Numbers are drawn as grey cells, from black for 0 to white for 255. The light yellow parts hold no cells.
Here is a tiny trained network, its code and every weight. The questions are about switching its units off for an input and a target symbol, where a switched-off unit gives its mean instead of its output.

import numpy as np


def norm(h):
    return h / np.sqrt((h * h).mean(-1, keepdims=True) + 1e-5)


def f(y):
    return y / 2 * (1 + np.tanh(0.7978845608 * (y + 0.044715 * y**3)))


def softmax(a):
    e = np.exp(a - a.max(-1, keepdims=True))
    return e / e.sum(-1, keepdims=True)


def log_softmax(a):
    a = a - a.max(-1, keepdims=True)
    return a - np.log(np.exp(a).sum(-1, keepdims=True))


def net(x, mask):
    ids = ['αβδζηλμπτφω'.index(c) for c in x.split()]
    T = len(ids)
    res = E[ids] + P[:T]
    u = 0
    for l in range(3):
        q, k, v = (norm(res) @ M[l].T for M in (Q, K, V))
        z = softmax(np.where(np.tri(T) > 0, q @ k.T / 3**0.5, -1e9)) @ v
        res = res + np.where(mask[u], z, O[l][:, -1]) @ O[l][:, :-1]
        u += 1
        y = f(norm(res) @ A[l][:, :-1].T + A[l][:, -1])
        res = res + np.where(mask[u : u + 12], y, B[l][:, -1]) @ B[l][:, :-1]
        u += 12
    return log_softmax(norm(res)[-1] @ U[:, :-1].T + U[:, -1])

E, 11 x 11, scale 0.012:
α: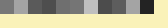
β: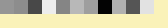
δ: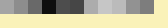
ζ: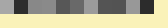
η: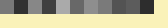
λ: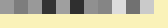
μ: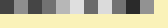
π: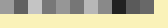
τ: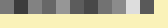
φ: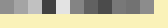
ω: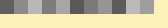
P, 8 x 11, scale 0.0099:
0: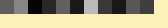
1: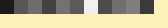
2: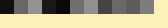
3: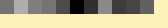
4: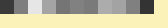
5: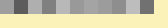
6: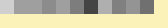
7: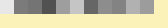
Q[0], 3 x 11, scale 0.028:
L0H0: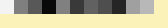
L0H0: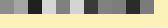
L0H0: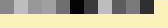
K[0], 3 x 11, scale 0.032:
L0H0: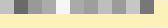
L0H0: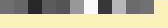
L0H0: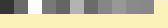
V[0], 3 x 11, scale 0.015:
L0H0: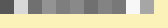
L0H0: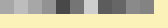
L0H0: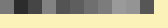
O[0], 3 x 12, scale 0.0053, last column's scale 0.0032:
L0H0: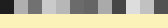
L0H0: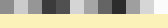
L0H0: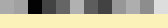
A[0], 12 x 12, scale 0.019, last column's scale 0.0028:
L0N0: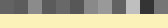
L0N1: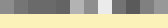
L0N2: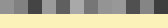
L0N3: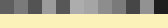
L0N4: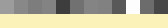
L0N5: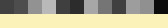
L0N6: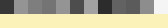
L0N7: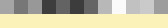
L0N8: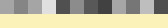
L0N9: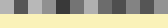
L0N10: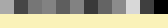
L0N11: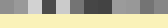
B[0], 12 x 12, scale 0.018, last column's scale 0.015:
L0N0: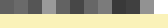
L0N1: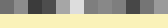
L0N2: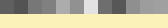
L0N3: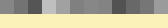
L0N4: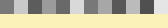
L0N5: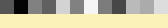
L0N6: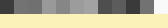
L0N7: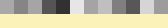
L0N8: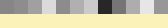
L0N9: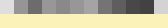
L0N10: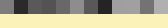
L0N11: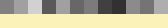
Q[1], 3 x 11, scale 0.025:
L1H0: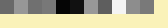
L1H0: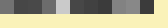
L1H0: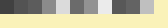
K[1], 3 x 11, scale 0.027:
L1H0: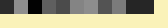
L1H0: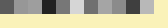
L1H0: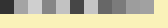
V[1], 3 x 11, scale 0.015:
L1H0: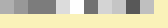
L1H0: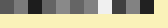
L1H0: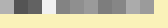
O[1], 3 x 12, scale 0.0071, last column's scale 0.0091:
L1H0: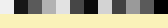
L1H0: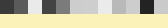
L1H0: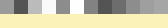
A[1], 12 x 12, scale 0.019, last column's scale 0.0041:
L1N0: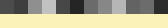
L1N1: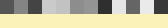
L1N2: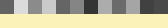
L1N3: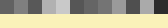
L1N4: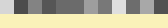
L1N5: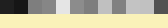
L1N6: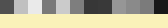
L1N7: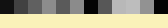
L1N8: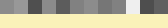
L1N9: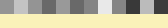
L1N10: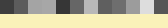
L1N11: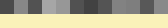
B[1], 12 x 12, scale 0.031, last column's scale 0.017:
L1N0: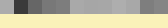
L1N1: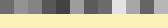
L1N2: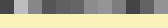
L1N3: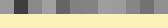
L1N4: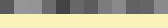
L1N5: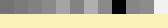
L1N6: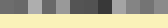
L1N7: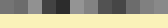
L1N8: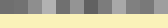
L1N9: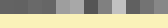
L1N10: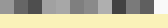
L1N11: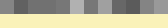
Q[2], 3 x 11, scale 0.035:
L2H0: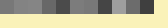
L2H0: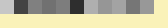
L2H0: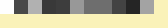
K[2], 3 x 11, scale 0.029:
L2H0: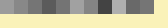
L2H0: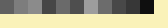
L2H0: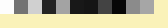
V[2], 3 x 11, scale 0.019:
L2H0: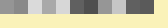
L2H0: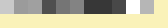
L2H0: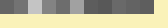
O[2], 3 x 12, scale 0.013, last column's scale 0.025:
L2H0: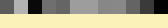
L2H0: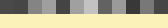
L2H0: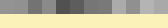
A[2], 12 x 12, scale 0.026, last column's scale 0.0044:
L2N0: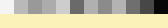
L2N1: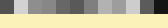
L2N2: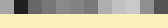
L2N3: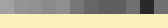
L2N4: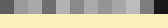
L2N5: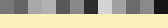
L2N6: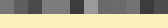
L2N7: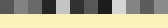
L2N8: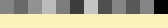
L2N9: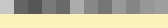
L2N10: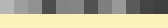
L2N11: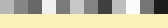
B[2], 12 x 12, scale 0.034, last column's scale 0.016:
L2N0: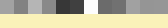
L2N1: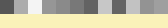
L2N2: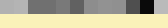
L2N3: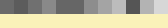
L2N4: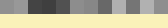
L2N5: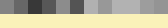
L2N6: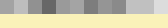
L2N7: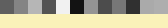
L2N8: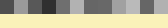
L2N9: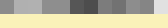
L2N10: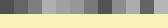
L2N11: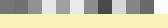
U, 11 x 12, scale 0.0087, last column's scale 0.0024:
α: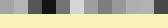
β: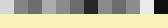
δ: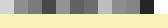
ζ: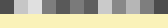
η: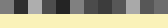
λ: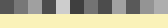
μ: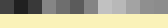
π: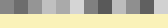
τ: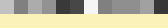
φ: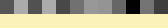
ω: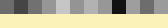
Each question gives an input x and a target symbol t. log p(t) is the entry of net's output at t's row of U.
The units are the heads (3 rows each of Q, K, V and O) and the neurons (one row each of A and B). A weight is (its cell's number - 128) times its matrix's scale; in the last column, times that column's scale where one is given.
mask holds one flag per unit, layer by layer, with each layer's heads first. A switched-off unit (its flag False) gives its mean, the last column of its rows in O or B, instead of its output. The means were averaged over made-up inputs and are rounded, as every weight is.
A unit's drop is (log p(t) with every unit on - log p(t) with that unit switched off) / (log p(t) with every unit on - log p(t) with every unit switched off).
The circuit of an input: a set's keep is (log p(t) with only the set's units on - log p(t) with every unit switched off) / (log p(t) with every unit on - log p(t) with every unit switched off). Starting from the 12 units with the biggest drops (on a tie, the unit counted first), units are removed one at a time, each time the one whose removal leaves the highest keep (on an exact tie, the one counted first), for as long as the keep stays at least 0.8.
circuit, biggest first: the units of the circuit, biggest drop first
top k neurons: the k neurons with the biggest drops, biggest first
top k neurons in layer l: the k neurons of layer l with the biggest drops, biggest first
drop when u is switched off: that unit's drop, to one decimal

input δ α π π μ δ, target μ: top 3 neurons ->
(L0N7, L2N5, L1N4)
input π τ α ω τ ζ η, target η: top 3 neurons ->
(L0N10, L1N7, L0N5)
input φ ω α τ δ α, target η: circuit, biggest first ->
(L0H0, L0N10, L1N7)
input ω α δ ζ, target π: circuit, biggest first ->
(L1N5)
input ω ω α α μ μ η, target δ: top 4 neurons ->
(L0N5, L0N4, L2N2, L1N0)
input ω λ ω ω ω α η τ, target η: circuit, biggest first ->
(L0N10, L1N7)
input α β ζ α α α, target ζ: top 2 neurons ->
(L1N2, L2N1)
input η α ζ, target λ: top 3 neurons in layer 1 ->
(L1N5, L1N10, L1N4)
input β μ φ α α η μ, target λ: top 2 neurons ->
(L0N1, L0N11)
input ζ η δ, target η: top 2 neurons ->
(L0N7, L1N4)
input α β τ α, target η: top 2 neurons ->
(L1N7, L0N10)
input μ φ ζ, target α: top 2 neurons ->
(L0N9, L2N6)
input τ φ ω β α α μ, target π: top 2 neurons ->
(L0N8, L2N11)
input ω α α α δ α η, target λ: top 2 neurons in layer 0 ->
(L0N10, L0N4)
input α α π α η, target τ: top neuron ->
(L0N9)
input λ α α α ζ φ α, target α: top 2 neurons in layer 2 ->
(L2N6, L2N8)
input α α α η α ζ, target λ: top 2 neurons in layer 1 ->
(L1N5, L1N4)
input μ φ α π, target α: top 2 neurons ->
(L0N9, L0N11)
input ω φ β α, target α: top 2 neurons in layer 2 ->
(L2N8, L2N6)
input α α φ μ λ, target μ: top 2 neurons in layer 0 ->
(L0N7, L0N6)
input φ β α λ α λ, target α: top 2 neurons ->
(L0N7, L2N5)
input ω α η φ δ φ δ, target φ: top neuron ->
(L0N7)
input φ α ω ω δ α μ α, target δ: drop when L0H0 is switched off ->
0.8
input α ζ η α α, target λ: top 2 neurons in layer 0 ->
(L0N4, L0N10)
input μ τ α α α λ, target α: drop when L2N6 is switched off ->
-0.1
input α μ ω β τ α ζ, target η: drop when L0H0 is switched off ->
0.9
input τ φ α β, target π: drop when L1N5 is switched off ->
0.0
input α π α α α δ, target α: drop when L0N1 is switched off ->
0.1
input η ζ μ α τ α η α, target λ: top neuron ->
(L2N7)
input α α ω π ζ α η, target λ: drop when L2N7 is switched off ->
0.2
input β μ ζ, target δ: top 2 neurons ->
(L0N9, L2N2)
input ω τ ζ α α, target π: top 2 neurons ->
(L2N11, L0N10)
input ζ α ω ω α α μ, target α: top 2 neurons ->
(L0N1, L2N4)
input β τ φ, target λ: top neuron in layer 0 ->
(L0N11)
